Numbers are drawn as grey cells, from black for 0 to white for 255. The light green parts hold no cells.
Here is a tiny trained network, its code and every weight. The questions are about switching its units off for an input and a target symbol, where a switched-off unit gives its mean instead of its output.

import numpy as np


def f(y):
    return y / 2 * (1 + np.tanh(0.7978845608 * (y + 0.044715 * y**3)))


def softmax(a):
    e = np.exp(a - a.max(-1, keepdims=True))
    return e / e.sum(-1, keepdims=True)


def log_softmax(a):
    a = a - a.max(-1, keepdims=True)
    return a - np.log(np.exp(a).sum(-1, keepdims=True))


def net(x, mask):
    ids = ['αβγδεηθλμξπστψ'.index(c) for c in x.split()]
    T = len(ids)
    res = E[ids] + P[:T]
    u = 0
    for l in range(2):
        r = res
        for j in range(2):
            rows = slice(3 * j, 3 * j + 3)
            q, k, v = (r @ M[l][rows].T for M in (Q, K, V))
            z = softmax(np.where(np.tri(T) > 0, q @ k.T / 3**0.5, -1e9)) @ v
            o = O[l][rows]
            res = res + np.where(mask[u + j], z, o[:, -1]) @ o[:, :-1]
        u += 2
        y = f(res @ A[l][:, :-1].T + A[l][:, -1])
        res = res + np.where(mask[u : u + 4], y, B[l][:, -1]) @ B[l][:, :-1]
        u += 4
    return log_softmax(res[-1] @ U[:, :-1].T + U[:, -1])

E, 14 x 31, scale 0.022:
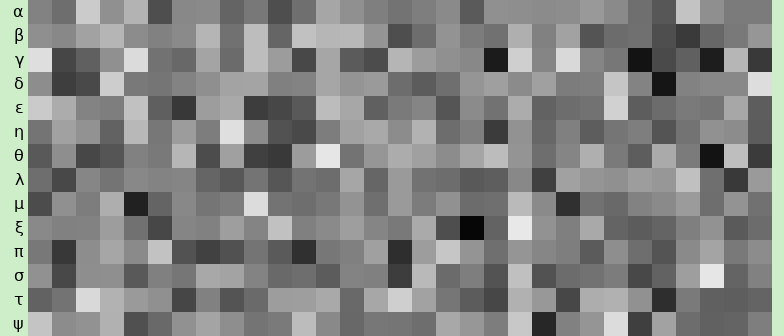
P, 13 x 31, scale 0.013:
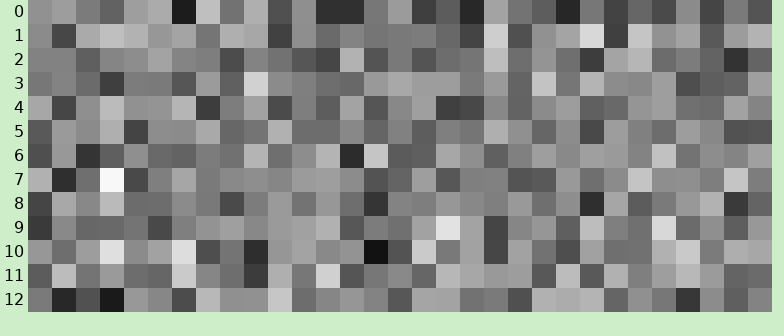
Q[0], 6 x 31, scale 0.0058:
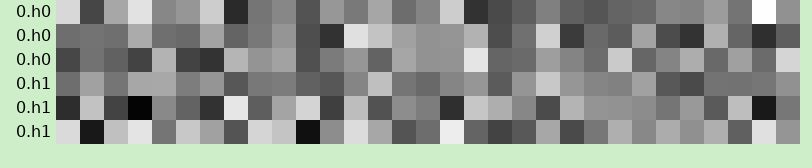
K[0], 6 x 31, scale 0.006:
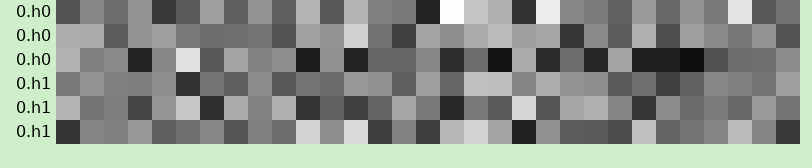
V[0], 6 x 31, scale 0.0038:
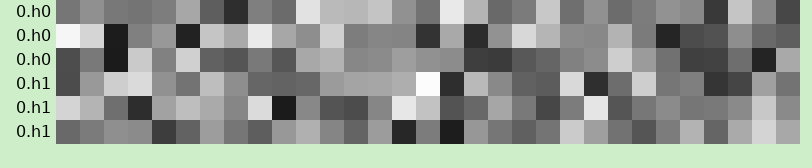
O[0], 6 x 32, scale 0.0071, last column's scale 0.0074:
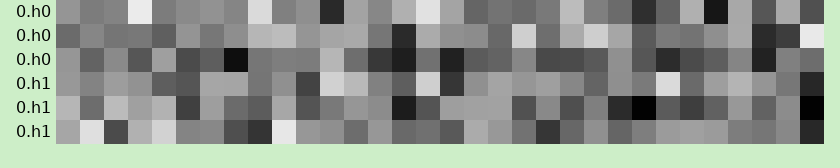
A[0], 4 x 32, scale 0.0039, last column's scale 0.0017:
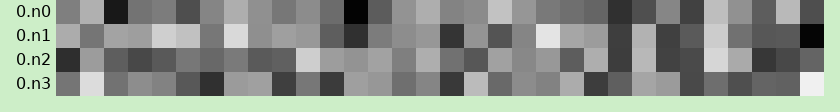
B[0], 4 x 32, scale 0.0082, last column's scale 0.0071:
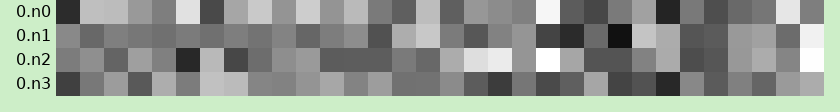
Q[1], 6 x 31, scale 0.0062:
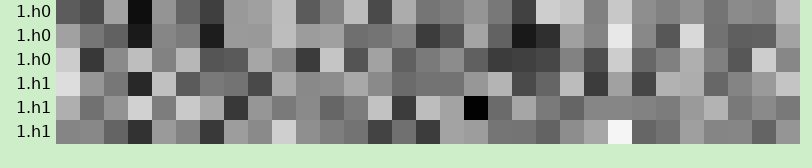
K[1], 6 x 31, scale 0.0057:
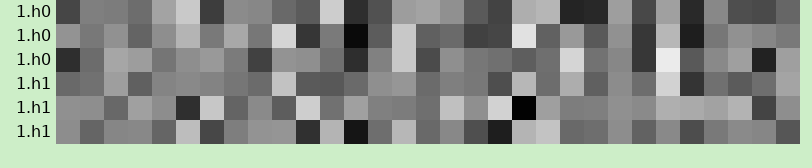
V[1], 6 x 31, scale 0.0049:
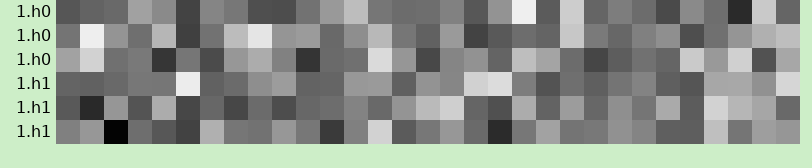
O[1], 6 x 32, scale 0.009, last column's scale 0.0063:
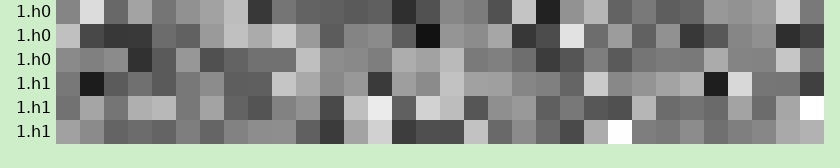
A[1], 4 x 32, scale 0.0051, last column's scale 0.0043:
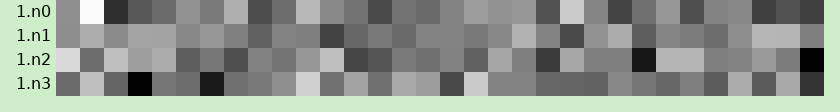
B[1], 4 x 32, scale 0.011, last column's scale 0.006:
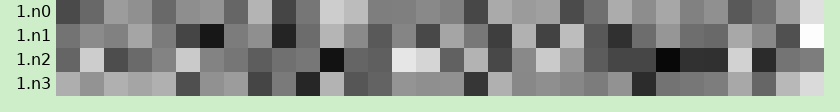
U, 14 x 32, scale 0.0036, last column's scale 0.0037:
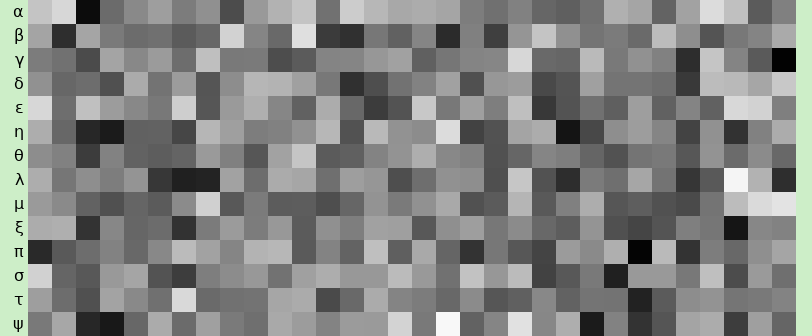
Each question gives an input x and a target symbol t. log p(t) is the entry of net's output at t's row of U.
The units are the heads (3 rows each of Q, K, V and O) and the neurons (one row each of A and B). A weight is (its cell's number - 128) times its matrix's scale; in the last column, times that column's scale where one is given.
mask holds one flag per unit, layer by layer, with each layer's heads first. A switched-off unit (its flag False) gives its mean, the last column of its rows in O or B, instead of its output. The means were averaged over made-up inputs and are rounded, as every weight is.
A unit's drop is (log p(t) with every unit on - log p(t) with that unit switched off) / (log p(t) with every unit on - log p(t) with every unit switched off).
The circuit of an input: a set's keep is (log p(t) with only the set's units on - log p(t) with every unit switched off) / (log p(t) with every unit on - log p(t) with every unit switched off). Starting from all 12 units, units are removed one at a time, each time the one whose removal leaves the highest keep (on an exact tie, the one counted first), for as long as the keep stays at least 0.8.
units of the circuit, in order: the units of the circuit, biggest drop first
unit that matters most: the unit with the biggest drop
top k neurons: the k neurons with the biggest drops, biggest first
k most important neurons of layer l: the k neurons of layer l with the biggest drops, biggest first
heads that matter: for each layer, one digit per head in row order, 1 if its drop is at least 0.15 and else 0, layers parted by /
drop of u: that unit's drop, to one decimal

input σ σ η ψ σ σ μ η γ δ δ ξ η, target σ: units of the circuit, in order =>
1.h0; 1.n3
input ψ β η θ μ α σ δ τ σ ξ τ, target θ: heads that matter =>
00 / 10
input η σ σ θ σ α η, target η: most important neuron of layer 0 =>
0.n0
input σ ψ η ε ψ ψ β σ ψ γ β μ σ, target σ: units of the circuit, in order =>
1.h0; 1.n3
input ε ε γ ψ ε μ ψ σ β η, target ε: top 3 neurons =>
1.n0; 0.n3; 1.n1
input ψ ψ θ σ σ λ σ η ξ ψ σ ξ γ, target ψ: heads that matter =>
10 / 11
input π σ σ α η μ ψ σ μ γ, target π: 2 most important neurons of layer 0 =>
0.n2; 0.n1
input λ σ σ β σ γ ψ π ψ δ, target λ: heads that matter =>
10 / 10
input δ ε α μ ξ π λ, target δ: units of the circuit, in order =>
0.h0; 1.h1; 0.n2
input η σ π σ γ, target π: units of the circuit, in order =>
0.n2; 0.h1; 1.h1
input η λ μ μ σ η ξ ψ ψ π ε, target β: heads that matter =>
00 / 01
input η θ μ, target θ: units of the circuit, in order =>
1.h0; 1.n1
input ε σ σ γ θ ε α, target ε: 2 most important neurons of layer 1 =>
1.n0; 1.n1
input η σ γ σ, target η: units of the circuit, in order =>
1.h0
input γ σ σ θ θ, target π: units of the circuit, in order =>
0.n2; 0.h1
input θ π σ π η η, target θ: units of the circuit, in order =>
1.n1; 1.h0
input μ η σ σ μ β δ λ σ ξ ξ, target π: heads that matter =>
11 / 00
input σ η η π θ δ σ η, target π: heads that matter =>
01 / 00
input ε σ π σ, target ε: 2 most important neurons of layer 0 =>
0.n3; 0.n2
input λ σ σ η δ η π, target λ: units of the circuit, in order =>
0.h0
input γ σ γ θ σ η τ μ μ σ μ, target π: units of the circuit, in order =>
0.h1; 0.n2; 0.h0
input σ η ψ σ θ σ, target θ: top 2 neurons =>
1.n1; 0.n2
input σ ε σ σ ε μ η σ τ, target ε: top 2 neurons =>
1.n0; 0.n2
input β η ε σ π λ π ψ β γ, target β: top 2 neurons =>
1.n0; 0.n3
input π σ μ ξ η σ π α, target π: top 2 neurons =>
0.n2; 1.n3
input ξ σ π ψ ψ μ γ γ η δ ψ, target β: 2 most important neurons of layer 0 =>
0.n2; 0.n1
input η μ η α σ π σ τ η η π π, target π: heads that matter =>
10 / 01
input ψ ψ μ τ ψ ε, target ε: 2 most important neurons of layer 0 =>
0.n2; 0.n3
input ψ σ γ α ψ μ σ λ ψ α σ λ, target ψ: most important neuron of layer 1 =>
1.n3
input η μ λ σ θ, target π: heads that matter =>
01 / 00
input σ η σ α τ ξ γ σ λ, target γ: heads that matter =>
00 / 10
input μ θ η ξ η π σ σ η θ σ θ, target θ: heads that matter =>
00 / 10
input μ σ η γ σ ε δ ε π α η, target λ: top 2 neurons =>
0.n2; 1.n1
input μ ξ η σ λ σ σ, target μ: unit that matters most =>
1.h1
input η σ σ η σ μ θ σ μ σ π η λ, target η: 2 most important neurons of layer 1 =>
1.n3; 1.n0
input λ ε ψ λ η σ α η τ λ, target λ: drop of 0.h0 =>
0.9
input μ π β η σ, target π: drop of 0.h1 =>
0.4
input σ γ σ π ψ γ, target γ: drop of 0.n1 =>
0.3
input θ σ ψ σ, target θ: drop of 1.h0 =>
1.5
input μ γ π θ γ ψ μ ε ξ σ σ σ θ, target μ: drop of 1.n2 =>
0.0
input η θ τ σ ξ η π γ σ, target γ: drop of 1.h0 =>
1.0
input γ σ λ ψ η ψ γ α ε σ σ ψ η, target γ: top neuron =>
0.n1
